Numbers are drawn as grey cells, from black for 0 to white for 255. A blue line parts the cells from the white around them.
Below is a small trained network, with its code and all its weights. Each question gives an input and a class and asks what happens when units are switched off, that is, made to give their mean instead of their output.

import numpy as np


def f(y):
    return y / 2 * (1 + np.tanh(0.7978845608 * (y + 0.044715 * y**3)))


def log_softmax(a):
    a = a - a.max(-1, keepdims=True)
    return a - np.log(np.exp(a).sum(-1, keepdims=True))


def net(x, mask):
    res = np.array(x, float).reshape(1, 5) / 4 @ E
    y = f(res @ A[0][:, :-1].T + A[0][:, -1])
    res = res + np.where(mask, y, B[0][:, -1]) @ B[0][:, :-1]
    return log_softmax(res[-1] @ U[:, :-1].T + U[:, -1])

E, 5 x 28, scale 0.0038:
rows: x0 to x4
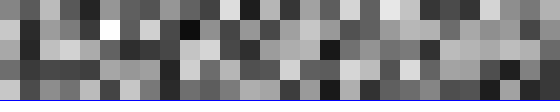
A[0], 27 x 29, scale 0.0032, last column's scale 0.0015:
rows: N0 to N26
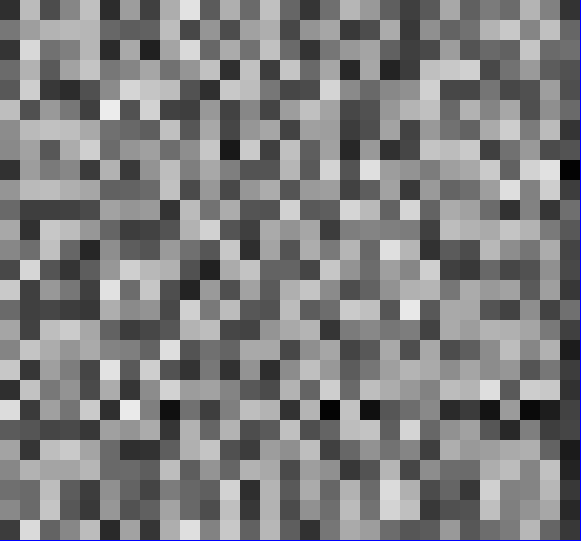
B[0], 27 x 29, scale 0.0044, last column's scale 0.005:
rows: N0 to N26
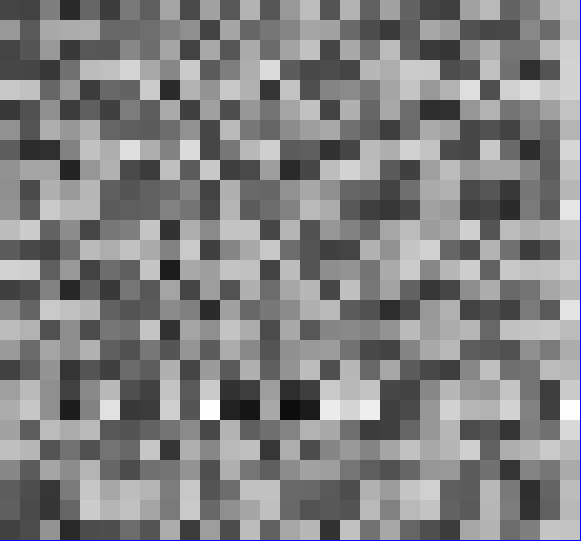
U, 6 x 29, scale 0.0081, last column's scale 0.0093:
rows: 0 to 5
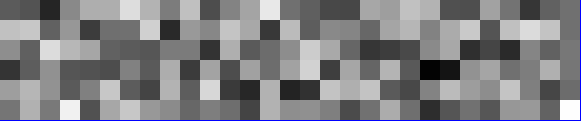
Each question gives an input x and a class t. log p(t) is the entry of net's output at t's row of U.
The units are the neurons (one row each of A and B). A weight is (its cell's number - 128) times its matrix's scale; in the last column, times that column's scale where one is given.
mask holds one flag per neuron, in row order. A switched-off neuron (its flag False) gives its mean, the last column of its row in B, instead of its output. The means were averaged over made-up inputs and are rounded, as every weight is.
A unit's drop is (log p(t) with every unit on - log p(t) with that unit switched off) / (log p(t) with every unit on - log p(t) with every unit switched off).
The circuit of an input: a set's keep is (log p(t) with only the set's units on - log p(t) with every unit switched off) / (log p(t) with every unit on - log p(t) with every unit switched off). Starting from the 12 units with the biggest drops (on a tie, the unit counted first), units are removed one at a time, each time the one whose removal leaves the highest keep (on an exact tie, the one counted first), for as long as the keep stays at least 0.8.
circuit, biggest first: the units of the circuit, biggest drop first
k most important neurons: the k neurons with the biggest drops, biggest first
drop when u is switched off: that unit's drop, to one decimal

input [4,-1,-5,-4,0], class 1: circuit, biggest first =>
[N4]
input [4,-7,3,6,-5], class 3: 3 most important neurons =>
[N26; N2; N0]
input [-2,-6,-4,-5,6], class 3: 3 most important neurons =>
[N2; N26; N0]
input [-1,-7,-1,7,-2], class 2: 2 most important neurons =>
[N15; N10]
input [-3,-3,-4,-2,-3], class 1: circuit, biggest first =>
[N4; N13]
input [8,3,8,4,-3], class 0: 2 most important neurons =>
[N12; N24]
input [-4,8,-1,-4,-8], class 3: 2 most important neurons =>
[N5; N14]
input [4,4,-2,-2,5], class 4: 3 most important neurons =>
[N20; N7; N3]
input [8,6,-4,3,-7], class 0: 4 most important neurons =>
[N12; N24; N25; N20]
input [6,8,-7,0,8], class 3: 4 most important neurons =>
[N5; N14; N18; N19]
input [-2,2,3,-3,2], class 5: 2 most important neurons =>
[N4; N13]
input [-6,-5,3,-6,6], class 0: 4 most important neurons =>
[N7; N3; N10; N15]
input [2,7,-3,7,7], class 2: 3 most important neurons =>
[N10; N21; N15]
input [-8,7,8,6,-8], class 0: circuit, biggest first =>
[N3]
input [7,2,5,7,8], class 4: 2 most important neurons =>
[N20; N7]
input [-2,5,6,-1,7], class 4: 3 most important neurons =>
[N20; N4; N13]
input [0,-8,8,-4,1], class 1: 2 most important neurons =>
[N11; N22]
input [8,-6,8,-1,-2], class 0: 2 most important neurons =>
[N24; N12]
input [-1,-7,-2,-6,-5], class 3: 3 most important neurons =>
[N2; N26; N0]
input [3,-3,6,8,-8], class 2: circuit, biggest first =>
[N15]
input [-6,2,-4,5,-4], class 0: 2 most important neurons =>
[N3; N7]
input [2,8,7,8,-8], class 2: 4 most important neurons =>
[N15; N10; N21; N20]
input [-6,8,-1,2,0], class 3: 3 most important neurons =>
[N5; N18; N14]
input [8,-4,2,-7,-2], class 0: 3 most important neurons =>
[N24; N12; N25]
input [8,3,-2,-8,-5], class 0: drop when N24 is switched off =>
1.2
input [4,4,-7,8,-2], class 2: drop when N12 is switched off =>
0.0
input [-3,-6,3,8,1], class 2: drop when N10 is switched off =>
0.1
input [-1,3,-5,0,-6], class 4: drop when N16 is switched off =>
0.3
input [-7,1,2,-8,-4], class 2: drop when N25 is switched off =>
0.2
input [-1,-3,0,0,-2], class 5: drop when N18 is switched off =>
0.6
